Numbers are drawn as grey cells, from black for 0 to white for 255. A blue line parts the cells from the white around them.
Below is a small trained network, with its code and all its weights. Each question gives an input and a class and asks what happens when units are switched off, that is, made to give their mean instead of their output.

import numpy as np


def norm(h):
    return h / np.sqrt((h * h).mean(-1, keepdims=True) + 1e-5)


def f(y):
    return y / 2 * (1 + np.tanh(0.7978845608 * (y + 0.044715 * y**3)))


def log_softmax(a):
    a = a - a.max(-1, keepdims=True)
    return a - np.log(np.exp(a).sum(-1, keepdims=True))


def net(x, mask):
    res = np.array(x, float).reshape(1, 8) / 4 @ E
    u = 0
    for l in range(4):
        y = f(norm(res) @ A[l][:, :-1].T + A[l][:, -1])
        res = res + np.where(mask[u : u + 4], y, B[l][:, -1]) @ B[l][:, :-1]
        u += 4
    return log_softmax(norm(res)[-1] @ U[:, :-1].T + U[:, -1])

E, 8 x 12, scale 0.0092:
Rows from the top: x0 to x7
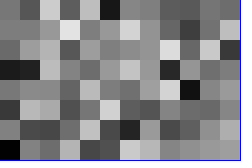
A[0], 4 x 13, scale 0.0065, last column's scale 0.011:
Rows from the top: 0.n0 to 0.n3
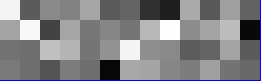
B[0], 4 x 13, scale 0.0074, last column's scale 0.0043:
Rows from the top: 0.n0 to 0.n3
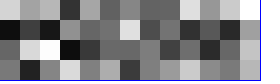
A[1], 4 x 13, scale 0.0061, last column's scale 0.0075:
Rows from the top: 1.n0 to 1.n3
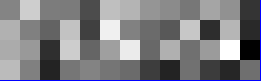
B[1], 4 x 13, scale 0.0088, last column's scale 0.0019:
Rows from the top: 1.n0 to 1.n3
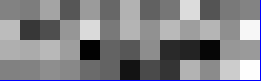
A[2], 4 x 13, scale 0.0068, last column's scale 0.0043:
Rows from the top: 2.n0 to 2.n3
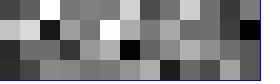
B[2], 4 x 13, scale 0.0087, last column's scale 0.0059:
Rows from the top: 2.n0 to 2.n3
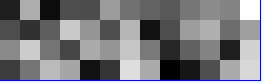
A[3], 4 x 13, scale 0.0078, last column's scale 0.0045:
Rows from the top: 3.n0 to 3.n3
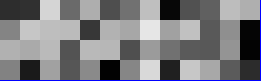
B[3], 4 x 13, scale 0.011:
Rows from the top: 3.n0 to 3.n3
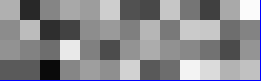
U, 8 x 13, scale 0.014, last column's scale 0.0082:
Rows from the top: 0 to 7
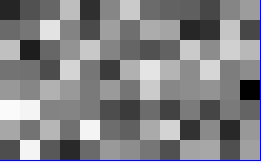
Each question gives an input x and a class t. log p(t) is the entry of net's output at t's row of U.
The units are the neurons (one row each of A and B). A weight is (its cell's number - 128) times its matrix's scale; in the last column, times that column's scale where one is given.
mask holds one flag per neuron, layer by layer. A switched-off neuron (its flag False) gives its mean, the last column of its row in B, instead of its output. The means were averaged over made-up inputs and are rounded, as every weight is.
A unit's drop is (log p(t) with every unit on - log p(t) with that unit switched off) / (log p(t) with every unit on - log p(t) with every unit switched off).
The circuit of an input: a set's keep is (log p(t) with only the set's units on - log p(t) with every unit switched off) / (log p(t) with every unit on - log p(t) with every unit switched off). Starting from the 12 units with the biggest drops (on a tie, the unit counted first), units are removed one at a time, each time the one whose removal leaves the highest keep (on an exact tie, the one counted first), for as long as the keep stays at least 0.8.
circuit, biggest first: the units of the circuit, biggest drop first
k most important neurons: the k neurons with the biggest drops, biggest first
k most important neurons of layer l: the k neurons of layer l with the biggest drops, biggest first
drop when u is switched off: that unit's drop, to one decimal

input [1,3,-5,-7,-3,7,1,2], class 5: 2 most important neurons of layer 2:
[2.n3, 2.n1]
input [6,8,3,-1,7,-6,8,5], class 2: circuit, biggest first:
[3.n0]
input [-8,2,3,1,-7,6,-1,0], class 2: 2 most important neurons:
[1.n1, 2.n1]
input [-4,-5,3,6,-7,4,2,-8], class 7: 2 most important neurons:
[3.n0, 2.n2]
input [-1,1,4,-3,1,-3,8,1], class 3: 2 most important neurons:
[3.n0, 2.n3]
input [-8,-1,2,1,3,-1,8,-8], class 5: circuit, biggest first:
[3.n0, 3.n3]
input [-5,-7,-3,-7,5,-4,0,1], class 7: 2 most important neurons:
[3.n0, 1.n3]
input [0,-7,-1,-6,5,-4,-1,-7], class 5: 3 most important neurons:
[3.n0, 1.n3, 1.n1]
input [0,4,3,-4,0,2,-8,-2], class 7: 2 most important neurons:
[3.n0, 1.n0]
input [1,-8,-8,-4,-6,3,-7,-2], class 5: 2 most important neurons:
[3.n3, 3.n0]
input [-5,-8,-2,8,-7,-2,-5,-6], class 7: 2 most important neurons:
[3.n0, 2.n0]
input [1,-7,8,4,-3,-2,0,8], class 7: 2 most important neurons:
[2.n0, 3.n0]
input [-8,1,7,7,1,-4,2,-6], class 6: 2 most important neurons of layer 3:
[3.n3, 3.n0]
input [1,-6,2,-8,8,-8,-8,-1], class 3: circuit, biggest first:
[3.n0]
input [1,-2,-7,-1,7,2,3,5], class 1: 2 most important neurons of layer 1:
[1.n1, 1.n3]
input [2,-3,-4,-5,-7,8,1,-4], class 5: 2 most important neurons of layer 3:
[3.n3, 3.n0]
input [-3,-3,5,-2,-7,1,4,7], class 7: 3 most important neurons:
[2.n2, 3.n0, 1.n1]
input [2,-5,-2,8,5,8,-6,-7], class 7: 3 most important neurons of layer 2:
[2.n0, 2.n2, 2.n3]
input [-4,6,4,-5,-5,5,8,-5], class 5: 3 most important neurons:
[3.n0, 3.n3, 1.n3]
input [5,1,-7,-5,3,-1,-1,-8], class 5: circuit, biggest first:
[3.n3]
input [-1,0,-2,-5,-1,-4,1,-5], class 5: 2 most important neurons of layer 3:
[3.n0, 3.n3]
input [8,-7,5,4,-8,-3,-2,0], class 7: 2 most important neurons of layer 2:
[2.n0, 2.n3]
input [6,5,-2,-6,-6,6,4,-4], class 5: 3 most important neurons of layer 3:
[3.n3, 3.n0, 3.n2]
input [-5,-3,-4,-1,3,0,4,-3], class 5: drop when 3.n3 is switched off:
0.2
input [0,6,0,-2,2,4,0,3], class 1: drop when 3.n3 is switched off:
0.2
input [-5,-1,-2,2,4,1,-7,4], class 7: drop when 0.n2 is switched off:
0.1
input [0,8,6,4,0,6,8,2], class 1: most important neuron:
[3.n0]
